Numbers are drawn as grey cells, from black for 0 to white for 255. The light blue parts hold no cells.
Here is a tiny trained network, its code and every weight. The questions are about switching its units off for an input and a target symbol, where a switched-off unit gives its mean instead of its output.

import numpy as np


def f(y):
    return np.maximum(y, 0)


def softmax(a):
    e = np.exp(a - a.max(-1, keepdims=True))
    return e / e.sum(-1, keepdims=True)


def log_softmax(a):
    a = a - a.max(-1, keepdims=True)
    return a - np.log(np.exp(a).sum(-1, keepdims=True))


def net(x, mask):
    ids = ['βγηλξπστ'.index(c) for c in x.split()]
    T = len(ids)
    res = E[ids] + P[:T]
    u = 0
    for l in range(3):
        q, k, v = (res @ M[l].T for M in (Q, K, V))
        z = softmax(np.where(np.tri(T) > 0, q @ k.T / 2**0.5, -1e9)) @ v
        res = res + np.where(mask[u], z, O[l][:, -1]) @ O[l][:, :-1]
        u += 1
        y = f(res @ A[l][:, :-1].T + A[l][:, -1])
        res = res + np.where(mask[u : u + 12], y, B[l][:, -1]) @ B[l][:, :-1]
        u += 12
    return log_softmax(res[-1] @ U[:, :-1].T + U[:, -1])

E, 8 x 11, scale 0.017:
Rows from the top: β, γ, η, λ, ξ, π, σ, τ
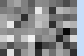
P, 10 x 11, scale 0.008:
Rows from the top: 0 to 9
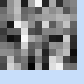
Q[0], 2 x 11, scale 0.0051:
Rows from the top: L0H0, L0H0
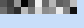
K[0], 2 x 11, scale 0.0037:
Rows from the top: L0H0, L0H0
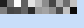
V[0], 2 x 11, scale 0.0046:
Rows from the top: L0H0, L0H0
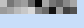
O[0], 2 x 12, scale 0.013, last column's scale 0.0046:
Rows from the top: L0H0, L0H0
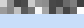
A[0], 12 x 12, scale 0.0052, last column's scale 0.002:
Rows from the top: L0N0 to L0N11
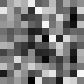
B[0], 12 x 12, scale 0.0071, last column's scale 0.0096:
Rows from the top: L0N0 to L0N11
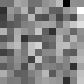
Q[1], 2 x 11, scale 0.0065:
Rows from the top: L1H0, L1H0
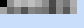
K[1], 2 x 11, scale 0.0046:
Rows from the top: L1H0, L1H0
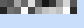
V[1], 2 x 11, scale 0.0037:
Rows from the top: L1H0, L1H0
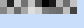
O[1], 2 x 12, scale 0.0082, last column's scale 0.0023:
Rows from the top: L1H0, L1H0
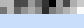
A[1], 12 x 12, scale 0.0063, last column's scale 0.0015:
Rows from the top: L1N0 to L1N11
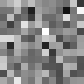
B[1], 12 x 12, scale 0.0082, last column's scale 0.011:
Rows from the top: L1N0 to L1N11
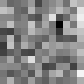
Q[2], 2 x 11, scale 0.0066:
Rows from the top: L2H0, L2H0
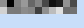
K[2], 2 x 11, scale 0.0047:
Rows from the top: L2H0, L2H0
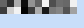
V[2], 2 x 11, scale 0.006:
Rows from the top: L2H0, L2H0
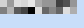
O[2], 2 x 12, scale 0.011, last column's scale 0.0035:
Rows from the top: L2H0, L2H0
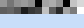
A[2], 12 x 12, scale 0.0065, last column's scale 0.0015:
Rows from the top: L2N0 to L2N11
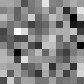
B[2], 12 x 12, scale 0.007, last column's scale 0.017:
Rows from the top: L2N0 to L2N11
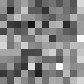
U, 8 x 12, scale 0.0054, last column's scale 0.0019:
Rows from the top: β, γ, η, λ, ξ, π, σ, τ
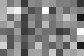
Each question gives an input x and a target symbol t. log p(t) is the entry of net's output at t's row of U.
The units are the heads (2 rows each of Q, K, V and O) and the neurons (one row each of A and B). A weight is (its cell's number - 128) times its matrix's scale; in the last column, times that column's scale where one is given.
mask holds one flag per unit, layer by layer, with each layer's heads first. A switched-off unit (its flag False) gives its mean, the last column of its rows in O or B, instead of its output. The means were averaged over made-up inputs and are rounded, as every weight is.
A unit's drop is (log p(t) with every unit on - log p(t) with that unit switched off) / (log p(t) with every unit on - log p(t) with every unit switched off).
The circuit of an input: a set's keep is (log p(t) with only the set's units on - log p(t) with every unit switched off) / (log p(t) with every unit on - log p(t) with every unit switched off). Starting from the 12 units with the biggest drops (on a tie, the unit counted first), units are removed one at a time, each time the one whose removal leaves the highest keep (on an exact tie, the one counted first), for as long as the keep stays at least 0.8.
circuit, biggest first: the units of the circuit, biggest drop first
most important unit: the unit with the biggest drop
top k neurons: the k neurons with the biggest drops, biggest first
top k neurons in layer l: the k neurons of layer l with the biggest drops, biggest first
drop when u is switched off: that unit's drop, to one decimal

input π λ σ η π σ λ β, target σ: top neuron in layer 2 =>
L2N1
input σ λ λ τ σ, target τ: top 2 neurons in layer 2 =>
L2N5, L2N4
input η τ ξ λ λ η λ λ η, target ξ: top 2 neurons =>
L2N3, L0N3
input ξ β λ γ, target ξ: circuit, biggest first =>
L1N7, L2H0
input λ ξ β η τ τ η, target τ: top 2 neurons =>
L0N1, L0N7
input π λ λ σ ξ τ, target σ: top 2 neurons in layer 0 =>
L0N7, L0N1
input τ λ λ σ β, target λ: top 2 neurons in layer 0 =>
L0N8, L0N10
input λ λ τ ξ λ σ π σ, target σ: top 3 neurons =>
L1N6, L0N7, L0N1
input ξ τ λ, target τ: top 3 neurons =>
L0N5, L0N2, L1N7
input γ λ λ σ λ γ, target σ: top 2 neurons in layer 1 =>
L1N8, L1N6
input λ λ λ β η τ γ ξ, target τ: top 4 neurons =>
L0N1, L0N11, L1N3, L0N2
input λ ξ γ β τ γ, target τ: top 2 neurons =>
L0N3, L1N7
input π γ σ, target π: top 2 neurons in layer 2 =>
L2N10, L2N1
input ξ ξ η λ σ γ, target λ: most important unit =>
L1N4
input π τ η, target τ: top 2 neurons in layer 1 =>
L1N0, L1N7
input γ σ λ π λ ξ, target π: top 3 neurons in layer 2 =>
L2N10, L2N1, L2N5
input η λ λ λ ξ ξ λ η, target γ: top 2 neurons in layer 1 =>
L1N3, L1N1
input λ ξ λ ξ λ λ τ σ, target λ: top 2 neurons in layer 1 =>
L1N6, L1N10
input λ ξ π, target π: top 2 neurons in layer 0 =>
L0N5, L0N3
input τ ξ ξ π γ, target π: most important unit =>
L2H0
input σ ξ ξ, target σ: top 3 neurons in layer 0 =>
L0N3, L0N1, L0N7
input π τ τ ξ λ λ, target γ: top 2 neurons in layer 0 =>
L0N3, L0N6
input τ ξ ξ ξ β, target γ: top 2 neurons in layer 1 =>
L1N3, L1N7
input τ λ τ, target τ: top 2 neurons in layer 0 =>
L0N2, L0N7
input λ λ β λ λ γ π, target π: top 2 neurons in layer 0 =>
L0N0, L0N2
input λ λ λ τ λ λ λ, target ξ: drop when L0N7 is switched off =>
0.1
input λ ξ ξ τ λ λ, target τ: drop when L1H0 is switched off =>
0.1
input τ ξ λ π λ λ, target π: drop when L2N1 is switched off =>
0.2
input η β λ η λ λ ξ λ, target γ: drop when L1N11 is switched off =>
0.0
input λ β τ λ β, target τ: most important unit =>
L1N7
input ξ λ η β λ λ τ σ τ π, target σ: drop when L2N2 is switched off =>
0.0
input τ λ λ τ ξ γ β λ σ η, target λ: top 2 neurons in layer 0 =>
L0N3, L0N7
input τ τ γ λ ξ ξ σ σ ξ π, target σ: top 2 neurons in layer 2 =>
L2N1, L2N11
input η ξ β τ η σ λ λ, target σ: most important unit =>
L0N1
